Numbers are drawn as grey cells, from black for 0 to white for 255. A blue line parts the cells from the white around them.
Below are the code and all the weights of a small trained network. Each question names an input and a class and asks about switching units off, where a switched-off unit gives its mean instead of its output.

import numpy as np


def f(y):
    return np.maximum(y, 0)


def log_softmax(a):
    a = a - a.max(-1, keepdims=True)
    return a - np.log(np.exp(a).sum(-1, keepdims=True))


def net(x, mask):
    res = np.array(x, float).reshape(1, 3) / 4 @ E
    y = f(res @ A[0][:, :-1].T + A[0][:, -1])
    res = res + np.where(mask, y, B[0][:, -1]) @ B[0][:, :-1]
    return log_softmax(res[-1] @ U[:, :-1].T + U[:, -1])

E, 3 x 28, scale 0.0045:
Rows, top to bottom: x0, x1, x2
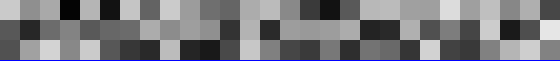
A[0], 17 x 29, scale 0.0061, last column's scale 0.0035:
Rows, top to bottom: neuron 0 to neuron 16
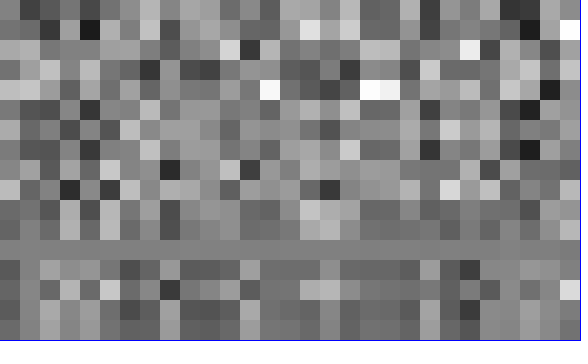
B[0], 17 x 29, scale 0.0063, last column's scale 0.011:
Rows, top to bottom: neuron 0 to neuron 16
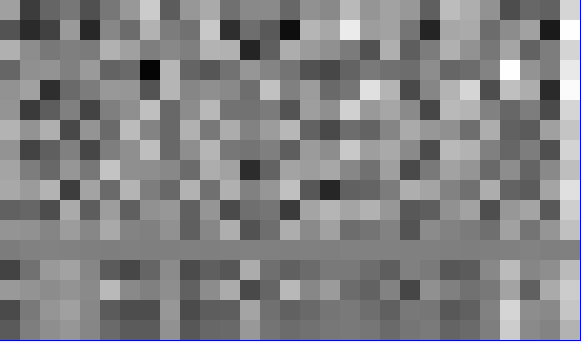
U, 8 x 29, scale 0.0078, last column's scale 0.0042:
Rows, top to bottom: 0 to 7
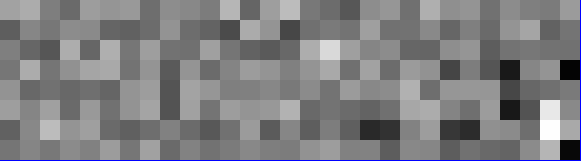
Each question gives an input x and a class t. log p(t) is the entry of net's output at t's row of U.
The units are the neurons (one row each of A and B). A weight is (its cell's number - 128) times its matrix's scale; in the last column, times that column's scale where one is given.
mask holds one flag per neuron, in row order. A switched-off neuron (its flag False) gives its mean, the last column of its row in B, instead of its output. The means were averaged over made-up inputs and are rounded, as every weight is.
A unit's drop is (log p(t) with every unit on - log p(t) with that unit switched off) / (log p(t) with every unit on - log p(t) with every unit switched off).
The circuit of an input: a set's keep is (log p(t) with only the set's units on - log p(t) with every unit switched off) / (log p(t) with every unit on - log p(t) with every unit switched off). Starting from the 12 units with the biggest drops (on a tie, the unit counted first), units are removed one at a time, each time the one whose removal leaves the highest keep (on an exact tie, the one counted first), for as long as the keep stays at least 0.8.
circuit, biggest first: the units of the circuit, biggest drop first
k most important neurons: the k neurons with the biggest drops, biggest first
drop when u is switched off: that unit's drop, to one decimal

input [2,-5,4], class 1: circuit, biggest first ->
(neuron 3)
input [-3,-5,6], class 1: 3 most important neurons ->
(neuron 4; neuron 9; neuron 6)
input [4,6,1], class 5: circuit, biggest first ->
(neuron 1; neuron 4; neuron 9)
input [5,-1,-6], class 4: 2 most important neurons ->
(neuron 3; neuron 14)
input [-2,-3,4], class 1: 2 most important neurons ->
(neuron 9; neuron 6)
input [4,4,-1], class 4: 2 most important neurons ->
(neuron 14; neuron 0)
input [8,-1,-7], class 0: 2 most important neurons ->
(neuron 4; neuron 1)
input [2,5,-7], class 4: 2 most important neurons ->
(neuron 9; neuron 6)
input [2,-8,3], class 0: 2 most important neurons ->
(neuron 2; neuron 1)
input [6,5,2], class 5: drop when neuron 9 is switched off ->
0.1
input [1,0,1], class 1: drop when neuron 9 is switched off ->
0.3
